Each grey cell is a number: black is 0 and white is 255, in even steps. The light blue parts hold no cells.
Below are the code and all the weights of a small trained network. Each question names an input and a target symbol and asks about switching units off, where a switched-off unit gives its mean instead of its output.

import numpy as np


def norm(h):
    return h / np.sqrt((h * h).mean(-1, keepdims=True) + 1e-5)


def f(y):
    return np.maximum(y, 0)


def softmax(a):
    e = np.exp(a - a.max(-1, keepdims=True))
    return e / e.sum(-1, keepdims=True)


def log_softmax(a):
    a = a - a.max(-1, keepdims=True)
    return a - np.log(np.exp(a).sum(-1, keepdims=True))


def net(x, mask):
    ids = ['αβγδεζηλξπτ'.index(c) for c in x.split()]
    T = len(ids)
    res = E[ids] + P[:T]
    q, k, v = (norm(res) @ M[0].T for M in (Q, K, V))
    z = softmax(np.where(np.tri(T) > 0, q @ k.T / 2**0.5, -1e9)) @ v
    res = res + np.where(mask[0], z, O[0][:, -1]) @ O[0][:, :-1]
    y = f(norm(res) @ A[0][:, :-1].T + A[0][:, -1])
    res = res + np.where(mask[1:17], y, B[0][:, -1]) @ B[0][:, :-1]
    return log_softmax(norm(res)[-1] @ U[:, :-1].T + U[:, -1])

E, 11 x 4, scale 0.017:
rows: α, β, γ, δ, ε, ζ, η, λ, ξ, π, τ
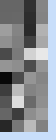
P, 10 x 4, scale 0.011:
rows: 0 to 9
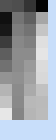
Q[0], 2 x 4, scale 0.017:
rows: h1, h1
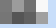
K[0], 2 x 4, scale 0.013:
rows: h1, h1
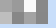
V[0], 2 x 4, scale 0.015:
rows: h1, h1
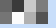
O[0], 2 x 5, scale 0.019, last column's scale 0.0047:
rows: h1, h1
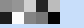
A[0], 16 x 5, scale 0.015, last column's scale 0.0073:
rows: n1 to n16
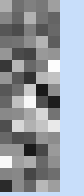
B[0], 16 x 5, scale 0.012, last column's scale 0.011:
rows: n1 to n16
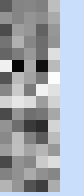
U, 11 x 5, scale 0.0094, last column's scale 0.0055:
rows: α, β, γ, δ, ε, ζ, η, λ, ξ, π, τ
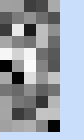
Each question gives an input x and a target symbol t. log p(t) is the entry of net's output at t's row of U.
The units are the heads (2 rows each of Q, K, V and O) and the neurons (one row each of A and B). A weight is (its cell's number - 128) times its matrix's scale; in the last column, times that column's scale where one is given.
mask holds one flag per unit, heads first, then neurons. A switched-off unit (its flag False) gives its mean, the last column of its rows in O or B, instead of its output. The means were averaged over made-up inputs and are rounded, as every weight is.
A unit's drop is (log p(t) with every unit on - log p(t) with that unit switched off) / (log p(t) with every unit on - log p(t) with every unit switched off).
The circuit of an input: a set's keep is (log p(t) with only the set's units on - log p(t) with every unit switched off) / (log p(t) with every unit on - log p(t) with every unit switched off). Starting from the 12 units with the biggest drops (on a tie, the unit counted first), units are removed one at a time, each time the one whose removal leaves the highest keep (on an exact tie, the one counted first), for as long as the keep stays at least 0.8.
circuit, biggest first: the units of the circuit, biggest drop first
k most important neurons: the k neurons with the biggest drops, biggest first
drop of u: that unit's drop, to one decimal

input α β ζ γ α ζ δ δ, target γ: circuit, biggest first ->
(n6, n9)
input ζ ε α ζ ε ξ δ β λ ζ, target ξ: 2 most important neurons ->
(n6, n11)
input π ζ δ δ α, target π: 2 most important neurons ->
(n9, n6)
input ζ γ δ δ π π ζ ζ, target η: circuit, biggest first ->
(h1, n9)
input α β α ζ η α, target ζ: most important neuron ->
(n6)
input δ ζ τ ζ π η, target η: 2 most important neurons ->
(n7, n9)
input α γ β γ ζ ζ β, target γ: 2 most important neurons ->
(n7, n9)
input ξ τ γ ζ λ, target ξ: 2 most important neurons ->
(n6, n11)
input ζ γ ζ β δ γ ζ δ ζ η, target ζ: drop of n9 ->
0.2
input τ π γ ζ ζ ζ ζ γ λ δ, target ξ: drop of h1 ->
1.5
